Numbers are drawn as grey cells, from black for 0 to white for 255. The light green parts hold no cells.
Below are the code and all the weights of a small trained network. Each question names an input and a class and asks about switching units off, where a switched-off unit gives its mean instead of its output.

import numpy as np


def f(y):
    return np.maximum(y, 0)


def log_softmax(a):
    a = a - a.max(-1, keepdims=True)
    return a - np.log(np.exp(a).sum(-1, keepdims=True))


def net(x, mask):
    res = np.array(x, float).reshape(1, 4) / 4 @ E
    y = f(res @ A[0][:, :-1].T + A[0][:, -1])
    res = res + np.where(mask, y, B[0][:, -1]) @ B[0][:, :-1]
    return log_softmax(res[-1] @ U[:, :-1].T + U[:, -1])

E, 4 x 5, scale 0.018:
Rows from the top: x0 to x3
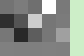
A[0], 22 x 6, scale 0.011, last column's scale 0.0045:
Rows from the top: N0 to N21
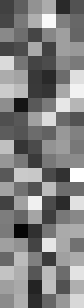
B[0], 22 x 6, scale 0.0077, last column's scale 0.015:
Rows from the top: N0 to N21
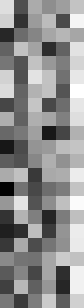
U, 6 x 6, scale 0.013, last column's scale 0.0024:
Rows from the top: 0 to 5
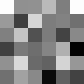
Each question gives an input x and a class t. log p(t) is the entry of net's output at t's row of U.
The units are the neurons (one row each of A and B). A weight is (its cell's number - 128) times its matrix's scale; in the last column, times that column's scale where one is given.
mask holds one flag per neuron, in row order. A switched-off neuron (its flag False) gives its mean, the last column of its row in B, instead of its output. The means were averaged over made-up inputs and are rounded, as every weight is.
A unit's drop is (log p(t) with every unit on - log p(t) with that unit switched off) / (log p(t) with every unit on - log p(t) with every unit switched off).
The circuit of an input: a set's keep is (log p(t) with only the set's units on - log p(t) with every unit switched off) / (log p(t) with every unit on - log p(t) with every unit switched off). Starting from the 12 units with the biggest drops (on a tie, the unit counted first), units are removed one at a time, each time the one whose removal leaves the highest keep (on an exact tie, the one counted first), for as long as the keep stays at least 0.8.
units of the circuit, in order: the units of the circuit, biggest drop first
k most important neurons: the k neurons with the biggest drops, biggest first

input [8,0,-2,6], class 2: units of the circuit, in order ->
(N20)
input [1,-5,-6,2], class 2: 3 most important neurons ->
(N20 N19 N1)
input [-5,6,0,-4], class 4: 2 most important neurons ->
(N14 N12)
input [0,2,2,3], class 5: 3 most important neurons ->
(N5 N6 N1)
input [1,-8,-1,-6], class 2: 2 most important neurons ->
(N20 N19)
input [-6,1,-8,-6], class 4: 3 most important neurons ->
(N14 N1 N15)
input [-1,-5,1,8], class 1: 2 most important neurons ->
(N12 N14)
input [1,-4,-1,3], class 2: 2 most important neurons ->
(N1 N20)
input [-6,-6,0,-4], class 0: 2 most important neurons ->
(N6 N16)
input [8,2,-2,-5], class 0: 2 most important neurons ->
(N1 N16)
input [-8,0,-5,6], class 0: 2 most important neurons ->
(N5 N6)
